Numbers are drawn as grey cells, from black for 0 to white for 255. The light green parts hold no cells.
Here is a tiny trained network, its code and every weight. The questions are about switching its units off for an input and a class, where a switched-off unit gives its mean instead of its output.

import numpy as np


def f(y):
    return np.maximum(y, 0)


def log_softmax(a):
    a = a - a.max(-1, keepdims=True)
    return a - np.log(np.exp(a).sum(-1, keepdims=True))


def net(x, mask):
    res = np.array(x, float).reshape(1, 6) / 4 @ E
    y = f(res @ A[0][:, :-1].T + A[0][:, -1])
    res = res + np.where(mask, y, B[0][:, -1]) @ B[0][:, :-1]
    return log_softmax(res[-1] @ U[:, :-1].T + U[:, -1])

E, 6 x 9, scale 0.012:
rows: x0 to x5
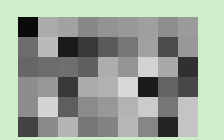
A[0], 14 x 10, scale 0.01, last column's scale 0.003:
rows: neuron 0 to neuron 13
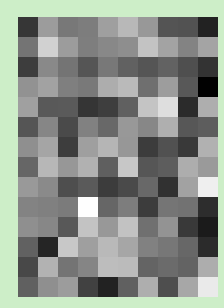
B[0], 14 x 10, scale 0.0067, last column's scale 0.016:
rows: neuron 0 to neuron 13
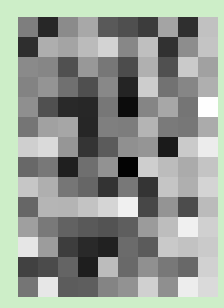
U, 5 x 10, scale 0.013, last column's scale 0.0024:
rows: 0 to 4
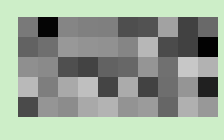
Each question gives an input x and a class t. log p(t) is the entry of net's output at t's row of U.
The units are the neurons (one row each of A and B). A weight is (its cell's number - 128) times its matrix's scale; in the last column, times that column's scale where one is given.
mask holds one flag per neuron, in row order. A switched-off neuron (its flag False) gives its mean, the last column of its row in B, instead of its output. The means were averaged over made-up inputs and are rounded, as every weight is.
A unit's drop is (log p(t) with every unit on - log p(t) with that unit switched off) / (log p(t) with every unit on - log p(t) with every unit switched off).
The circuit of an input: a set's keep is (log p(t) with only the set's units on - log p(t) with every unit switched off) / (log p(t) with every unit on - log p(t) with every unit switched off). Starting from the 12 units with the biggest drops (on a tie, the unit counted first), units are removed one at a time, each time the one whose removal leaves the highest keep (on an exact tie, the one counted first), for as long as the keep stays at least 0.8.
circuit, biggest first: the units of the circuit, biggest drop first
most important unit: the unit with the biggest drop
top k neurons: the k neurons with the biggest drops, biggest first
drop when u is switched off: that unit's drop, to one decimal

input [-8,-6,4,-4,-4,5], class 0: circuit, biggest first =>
[neuron 6]
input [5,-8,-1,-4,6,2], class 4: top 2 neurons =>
[neuron 1; neuron 4]
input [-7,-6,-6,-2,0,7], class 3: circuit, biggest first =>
[neuron 4; neuron 9]
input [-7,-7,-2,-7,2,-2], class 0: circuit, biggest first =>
[neuron 6; neuron 13]
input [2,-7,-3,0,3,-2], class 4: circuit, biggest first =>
[neuron 4; neuron 9]
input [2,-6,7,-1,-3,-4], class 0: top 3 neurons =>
[neuron 6; neuron 13; neuron 8]
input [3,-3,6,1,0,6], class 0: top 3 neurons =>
[neuron 0; neuron 6; neuron 13]
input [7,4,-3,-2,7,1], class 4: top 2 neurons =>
[neuron 1; neuron 4]
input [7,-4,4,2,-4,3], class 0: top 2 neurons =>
[neuron 0; neuron 6]
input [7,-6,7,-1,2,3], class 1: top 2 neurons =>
[neuron 1; neuron 4]
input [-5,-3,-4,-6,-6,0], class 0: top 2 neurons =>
[neuron 6; neuron 10]
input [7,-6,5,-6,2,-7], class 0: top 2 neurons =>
[neuron 6; neuron 13]
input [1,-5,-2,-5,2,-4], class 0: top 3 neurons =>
[neuron 6; neuron 13; neuron 10]
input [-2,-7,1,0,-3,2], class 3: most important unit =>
neuron 4
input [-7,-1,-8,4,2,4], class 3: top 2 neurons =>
[neuron 9; neuron 4]
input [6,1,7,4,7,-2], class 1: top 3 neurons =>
[neuron 1; neuron 0; neuron 11]
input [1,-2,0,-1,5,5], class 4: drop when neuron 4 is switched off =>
0.2
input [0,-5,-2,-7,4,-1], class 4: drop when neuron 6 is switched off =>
0.1
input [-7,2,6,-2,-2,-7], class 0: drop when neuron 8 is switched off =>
0.0
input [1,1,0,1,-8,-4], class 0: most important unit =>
neuron 13
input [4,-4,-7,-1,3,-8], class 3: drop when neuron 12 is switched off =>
0.1
